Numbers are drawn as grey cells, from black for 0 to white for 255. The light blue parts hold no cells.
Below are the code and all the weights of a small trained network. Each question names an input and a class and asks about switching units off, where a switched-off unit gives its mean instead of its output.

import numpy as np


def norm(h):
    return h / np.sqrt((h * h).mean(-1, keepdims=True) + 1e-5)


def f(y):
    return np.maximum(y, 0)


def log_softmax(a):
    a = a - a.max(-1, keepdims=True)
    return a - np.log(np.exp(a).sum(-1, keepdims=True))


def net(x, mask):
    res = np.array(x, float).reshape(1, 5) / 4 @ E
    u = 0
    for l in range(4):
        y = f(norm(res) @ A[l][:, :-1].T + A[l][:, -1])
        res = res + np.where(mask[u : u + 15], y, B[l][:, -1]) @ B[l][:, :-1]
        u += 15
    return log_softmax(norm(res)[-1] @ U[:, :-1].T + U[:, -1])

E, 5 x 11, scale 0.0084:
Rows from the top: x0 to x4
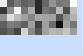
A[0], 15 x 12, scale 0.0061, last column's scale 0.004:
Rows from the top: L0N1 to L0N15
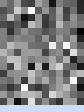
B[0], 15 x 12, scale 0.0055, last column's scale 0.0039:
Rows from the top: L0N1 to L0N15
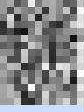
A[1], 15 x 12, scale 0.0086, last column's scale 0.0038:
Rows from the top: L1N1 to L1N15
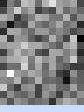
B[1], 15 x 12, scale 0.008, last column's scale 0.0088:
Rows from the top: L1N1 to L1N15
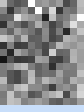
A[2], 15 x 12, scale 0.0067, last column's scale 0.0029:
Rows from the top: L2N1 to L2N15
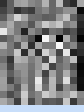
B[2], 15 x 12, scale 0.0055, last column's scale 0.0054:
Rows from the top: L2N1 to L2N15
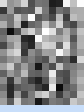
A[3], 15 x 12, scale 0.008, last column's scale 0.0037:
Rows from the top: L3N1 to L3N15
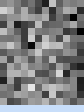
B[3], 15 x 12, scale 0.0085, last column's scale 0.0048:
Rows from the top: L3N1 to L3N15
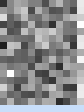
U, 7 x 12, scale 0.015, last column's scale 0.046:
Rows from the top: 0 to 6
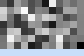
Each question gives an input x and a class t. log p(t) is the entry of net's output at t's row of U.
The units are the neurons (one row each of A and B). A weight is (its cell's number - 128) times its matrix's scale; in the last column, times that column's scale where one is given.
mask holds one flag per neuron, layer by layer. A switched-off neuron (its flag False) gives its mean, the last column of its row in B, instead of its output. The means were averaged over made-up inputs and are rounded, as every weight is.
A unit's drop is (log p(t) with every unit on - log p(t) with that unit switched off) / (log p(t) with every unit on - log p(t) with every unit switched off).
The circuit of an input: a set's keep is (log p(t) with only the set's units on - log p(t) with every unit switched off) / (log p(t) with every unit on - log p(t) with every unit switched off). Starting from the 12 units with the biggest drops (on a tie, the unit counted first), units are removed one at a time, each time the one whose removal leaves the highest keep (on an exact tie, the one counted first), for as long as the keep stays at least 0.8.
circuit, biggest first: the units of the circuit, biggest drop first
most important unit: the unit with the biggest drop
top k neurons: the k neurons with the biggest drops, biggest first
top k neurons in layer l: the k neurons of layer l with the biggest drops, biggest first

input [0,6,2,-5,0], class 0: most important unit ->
L1N2
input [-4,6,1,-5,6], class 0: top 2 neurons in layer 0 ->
(L0N2 L0N3)
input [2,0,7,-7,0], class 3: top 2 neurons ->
(L1N9 L1N7)
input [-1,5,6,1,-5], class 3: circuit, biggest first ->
(L1N9 L1N11)
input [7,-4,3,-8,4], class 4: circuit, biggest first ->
(L2N7 L3N7)
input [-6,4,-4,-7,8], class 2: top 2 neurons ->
(L1N1 L0N13)
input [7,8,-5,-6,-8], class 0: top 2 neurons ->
(L1N2 L1N1)
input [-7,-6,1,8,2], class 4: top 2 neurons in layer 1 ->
(L1N13 L1N2)
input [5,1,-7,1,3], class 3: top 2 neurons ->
(L1N4 L0N5)
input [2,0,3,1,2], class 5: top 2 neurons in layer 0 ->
(L0N7 L0N4)
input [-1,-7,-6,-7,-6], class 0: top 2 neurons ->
(L1N3 L1N14)
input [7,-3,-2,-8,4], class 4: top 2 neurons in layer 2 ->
(L2N7 L2N1)
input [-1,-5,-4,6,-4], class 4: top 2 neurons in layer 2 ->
(L2N8 L2N6)
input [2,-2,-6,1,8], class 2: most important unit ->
L0N13
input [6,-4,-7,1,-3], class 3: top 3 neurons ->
(L1N4 L0N5 L2N1)
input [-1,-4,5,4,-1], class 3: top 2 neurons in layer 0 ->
(L0N11 L0N2)
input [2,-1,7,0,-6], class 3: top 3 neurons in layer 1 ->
(L1N9 L1N7 L1N1)
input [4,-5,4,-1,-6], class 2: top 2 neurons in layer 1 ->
(L1N11 L1N2)
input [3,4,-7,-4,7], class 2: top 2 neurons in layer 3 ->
(L3N13 L3N15)
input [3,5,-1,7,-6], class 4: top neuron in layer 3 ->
(L3N7)
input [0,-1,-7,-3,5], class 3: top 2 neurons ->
(L1N4 L0N5)
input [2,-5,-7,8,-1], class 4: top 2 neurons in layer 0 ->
(L0N15 L0N7)
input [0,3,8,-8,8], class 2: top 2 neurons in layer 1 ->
(L1N1 L1N4)
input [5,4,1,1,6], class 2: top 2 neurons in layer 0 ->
(L0N13 L0N9)
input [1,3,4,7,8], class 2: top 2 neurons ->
(L1N1 L0N7)
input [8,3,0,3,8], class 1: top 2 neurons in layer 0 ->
(L0N3 L0N1)
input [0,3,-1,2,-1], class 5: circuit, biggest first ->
(L3N11)
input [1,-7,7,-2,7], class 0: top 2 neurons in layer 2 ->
(L2N13 L2N12)
